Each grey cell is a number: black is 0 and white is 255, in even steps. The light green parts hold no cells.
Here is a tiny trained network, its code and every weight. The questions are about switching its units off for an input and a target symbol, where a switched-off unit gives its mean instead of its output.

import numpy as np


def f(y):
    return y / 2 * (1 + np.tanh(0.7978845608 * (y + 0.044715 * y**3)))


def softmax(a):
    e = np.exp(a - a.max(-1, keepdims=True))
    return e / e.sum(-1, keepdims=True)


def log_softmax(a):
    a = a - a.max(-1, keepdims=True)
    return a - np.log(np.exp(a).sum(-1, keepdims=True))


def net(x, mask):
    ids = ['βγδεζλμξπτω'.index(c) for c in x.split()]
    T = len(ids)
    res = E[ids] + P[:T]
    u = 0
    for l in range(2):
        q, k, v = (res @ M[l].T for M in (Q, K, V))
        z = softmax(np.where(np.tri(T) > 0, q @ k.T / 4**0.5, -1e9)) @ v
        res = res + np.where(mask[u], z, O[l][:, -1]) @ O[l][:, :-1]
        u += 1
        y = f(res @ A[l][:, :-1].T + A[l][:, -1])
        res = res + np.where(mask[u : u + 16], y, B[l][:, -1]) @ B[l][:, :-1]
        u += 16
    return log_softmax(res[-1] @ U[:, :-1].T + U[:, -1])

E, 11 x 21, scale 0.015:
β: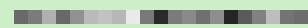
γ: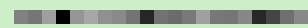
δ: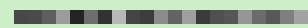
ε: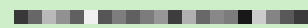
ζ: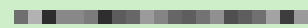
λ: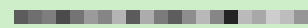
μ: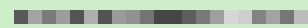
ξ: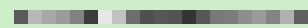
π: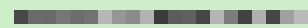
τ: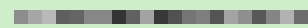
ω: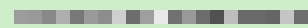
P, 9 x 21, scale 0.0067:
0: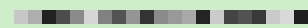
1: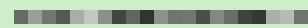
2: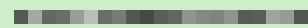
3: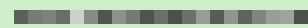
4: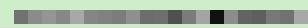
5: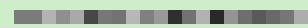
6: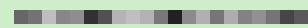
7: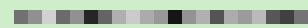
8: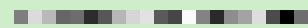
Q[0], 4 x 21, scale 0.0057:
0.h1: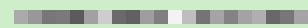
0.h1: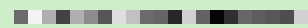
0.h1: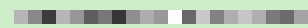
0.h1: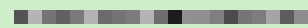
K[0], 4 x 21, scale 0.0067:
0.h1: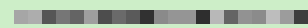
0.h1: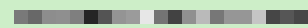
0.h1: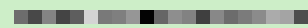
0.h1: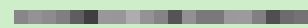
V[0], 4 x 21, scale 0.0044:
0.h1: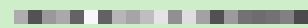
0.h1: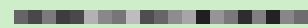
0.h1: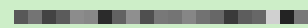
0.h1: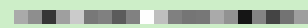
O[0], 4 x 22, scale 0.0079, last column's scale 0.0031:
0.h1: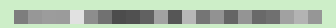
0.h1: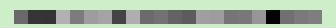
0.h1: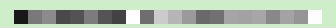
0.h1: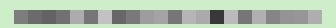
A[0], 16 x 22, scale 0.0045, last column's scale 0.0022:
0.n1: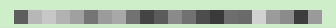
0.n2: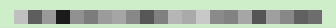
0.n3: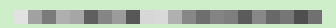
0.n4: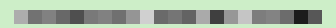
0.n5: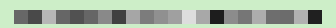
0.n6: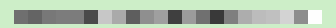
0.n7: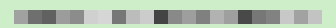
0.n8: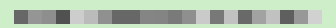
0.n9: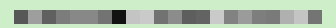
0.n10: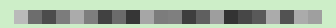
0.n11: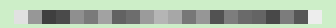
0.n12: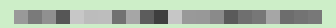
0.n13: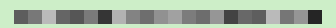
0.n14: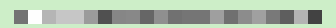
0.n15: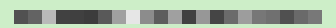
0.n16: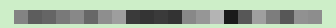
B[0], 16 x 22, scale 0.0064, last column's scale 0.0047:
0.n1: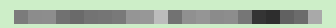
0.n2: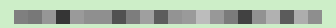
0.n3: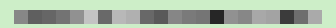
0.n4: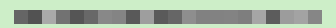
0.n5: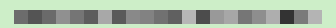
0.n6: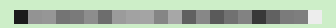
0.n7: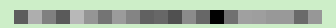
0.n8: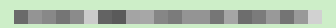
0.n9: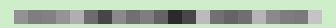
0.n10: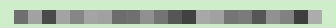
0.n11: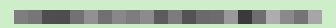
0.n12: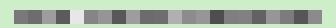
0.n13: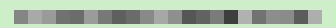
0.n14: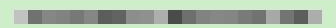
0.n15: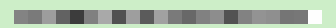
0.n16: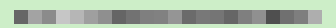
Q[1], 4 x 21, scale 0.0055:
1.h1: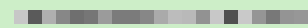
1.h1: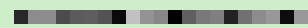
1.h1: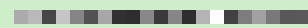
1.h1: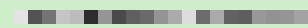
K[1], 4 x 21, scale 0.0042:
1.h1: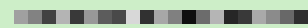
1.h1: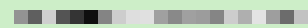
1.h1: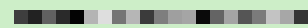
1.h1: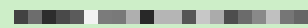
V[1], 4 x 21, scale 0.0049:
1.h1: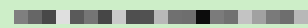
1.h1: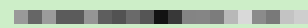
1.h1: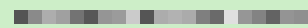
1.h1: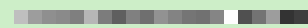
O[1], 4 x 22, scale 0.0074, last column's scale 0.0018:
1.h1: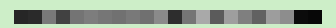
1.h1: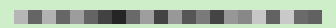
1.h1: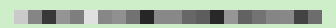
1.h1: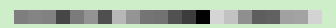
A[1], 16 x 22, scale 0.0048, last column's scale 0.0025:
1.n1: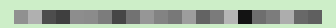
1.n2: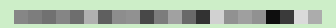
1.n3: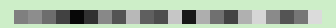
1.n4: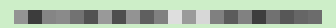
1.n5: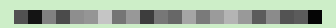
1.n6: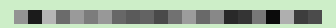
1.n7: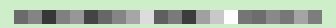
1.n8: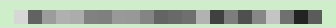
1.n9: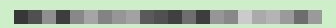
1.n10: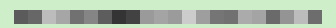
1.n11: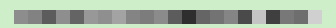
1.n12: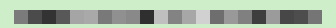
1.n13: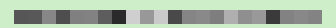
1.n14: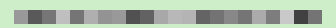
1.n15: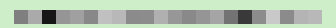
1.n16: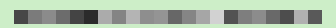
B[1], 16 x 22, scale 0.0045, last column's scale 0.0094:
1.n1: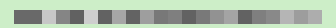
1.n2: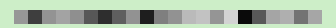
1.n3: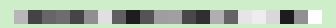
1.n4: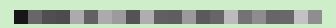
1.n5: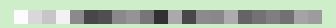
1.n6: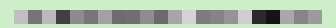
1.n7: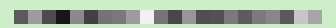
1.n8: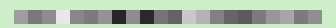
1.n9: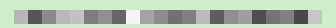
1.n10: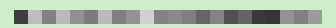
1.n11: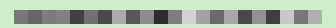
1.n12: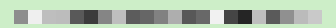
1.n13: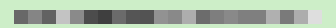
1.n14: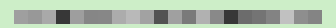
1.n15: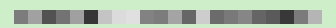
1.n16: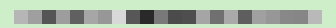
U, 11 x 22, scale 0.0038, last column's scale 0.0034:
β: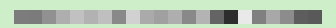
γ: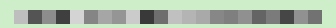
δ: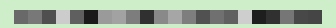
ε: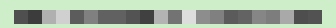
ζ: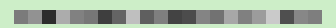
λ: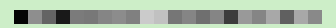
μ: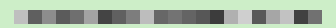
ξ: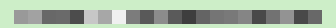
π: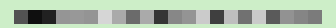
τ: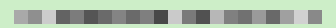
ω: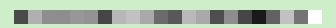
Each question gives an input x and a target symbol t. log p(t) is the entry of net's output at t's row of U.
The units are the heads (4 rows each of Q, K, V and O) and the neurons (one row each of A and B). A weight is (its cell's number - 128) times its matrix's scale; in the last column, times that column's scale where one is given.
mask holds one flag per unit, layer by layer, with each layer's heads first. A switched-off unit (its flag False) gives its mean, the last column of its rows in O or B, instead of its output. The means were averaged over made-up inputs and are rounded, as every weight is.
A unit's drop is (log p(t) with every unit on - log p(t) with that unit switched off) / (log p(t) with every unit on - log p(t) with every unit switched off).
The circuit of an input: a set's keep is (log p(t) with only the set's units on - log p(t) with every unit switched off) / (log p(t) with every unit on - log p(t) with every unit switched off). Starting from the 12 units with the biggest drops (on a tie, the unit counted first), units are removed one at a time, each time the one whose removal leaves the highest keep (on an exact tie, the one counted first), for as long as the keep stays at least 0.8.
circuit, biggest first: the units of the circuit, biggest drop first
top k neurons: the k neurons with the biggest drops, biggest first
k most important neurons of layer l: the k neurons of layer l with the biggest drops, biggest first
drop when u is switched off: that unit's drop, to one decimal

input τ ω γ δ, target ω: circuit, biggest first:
1.n3
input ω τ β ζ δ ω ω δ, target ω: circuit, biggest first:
1.n3, 0.h1
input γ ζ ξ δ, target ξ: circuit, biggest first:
0.h1, 1.h1, 0.n1
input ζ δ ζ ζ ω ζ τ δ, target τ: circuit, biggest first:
1.h1, 0.n4
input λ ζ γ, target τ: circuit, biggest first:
1.n5, 1.n12, 0.n2
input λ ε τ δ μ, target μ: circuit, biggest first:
1.h1, 1.n12
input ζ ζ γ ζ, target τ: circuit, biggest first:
1.h1, 0.n2
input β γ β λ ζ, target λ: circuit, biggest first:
0.h1, 1.h1, 0.n13
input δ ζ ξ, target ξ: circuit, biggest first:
0.h1, 0.n1, 1.h1
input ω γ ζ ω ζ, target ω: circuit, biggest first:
1.n3, 0.h1
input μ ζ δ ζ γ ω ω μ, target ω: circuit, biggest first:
0.h1, 1.n3
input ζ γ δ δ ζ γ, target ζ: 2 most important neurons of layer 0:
0.n5, 0.n9
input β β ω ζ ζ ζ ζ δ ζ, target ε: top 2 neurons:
1.n8, 1.n12
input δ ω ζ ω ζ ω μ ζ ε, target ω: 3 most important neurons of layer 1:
1.n3, 1.n10, 1.n9
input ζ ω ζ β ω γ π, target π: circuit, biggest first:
0.h1
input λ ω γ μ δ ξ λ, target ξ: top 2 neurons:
0.n1, 1.n16
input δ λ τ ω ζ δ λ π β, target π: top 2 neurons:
1.n4, 0.n4
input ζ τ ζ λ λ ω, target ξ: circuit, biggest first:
0.h1, 1.h1, 0.n3
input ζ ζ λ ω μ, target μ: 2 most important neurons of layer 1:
1.n12, 1.n15
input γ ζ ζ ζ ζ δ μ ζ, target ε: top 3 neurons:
0.n5, 1.n8, 0.n10
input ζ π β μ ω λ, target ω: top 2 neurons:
1.n3, 0.n6
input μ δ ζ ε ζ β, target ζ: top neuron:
0.n5
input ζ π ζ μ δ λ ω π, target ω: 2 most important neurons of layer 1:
1.n3, 1.n11
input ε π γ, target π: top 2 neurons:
1.n4, 0.n7
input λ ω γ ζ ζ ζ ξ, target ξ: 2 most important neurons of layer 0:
0.n1, 0.n15
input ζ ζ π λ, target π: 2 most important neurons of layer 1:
1.n4, 1.n12
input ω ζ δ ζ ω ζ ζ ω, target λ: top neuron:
1.n7
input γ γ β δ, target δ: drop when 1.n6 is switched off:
0.2
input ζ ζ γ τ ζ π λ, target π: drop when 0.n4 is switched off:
0.1
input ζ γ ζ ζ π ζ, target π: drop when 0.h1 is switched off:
0.7
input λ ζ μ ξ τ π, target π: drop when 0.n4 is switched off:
-0.2
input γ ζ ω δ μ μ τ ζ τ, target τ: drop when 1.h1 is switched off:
0.8
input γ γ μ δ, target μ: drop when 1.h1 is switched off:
0.9
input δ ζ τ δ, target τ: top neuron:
0.n4
